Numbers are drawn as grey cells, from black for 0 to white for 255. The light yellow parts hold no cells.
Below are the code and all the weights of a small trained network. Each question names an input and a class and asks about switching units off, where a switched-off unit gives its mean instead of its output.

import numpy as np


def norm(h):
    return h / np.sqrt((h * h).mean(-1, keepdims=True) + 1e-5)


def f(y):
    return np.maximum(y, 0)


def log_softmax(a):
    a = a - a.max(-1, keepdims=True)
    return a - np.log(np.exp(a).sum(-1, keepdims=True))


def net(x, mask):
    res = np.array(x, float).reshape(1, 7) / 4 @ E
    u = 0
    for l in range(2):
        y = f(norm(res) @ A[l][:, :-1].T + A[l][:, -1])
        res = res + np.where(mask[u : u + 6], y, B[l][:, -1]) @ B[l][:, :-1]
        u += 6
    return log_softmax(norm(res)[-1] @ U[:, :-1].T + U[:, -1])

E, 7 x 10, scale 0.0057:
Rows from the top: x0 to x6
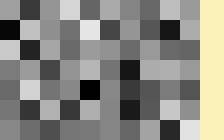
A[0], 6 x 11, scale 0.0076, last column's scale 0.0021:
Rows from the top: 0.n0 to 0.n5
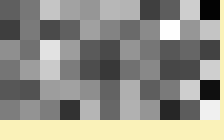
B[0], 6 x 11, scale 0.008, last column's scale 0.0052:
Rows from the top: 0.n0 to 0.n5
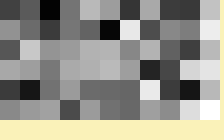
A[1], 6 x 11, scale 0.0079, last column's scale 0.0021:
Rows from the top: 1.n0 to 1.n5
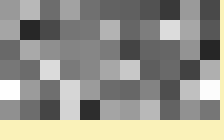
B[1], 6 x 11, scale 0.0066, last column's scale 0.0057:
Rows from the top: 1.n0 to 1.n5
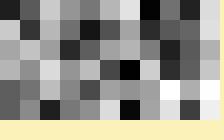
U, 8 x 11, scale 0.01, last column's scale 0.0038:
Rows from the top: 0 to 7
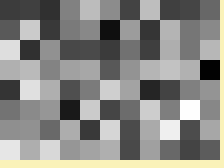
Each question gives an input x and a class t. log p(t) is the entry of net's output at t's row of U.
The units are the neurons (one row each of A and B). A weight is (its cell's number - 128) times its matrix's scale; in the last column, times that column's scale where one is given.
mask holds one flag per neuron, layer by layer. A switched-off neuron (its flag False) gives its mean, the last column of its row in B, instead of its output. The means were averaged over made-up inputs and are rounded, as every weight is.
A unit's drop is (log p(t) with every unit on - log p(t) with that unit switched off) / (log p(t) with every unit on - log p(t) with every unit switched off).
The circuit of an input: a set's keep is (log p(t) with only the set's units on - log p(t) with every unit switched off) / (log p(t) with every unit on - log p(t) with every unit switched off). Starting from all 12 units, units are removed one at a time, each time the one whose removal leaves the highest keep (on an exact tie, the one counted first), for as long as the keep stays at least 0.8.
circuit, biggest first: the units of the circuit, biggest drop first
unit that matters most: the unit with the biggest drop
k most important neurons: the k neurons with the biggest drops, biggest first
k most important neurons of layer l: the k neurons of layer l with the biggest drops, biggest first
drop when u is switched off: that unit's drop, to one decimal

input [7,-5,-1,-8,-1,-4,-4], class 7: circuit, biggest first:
1.n3
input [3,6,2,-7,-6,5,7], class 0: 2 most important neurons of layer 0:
0.n0, 0.n4
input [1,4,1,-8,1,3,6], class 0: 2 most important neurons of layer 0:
0.n0, 0.n4
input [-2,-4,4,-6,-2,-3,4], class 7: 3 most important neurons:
1.n3, 0.n2, 0.n1
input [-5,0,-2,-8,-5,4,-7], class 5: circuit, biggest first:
0.n5, 1.n0
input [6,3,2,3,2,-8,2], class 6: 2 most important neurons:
1.n4, 1.n5
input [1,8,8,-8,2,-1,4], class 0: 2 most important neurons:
0.n0, 0.n4
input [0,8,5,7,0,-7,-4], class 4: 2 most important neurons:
1.n0, 1.n2
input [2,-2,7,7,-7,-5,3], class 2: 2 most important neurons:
1.n1, 0.n2
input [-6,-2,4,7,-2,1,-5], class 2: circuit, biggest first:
0.n2, 1.n5
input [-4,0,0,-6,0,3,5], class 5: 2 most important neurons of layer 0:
0.n5, 0.n4
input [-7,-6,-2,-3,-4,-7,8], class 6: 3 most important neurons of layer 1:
1.n5, 1.n4, 1.n3
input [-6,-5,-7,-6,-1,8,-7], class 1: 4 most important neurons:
0.n1, 1.n1, 1.n4, 0.n4
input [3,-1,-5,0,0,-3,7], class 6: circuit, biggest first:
1.n5
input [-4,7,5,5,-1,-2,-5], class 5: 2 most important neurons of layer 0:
0.n5, 0.n2
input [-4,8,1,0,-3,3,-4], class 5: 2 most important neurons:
0.n5, 1.n0
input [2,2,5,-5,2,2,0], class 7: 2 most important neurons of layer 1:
1.n3, 1.n5
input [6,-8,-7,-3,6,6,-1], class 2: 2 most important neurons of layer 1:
1.n1, 1.n4
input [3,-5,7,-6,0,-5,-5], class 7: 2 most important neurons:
1.n3, 0.n2
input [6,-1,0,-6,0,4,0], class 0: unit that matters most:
0.n0
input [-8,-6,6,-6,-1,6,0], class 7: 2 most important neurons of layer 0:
0.n1, 0.n2
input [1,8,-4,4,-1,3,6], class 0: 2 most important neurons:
0.n4, 0.n0
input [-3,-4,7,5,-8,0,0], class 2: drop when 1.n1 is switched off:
0.4
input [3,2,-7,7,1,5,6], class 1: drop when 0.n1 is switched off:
0.4
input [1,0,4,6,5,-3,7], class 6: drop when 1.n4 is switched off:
0.1
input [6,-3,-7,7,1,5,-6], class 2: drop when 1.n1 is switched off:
0.2
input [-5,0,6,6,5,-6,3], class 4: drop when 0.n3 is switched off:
0.0
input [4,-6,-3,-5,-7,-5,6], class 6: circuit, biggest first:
1.n5
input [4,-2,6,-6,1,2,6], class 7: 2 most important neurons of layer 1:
1.n3, 1.n1
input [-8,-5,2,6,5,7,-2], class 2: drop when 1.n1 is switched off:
0.1
